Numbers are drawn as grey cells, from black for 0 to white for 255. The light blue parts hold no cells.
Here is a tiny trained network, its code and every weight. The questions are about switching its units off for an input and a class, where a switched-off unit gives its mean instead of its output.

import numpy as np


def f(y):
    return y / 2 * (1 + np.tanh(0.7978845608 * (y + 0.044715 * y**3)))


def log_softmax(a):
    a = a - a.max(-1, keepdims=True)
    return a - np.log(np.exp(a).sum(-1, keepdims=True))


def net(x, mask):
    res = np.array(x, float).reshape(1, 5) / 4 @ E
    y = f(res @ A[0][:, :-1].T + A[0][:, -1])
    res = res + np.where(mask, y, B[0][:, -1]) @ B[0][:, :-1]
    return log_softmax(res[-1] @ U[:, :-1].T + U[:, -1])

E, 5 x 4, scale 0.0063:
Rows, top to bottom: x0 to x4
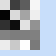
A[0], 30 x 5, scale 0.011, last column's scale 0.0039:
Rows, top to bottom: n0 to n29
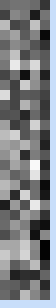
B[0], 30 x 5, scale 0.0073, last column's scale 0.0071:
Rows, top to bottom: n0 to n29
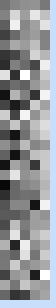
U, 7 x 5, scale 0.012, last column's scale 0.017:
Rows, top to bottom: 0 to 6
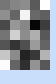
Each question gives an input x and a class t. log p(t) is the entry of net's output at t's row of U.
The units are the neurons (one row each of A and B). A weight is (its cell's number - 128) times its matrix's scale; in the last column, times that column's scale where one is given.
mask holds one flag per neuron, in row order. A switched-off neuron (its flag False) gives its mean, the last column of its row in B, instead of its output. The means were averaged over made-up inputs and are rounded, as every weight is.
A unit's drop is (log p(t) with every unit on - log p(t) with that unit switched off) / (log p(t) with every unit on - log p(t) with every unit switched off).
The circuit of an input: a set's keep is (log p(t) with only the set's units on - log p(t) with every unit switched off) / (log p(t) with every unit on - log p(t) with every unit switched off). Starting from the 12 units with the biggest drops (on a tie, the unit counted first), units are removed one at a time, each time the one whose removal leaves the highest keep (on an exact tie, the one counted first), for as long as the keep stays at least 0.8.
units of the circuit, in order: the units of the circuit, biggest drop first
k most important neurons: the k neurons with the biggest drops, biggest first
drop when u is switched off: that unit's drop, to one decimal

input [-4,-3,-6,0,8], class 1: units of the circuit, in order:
n25; n24
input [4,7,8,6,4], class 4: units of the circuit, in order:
n10; n29
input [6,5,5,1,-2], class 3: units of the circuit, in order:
n17
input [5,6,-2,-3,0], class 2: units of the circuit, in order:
n20; n16
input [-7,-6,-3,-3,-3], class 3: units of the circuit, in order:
n1; n23
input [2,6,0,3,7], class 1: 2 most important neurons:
n24; n25
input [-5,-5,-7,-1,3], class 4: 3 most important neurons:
n13; n5; n15
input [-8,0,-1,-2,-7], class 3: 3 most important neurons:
n1; n23; n22
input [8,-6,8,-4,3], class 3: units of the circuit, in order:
n2; n12
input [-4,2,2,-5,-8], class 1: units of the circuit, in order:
n7; n11
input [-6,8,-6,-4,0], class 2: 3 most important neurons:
n20; n6; n16
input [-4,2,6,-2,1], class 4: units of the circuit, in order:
n10; n29; n27
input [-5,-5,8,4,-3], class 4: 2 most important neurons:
n10; n29
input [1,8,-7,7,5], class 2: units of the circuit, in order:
n6
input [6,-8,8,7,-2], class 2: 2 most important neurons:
n27; n9
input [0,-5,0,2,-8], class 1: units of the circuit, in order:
n11; n7
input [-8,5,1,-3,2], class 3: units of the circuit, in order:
n1; n23
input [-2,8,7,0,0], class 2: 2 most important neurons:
n20; n16
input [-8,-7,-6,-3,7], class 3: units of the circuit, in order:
n23; n1
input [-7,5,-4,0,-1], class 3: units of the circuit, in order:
n1
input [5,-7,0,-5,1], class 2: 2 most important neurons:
n9; n27
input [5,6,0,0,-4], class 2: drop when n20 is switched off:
0.9
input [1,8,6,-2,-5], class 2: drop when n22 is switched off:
0.0
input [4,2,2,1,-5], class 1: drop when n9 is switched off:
0.1
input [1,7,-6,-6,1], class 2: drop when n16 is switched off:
0.2
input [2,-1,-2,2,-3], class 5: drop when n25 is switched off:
0.2
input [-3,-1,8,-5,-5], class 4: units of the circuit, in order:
n10
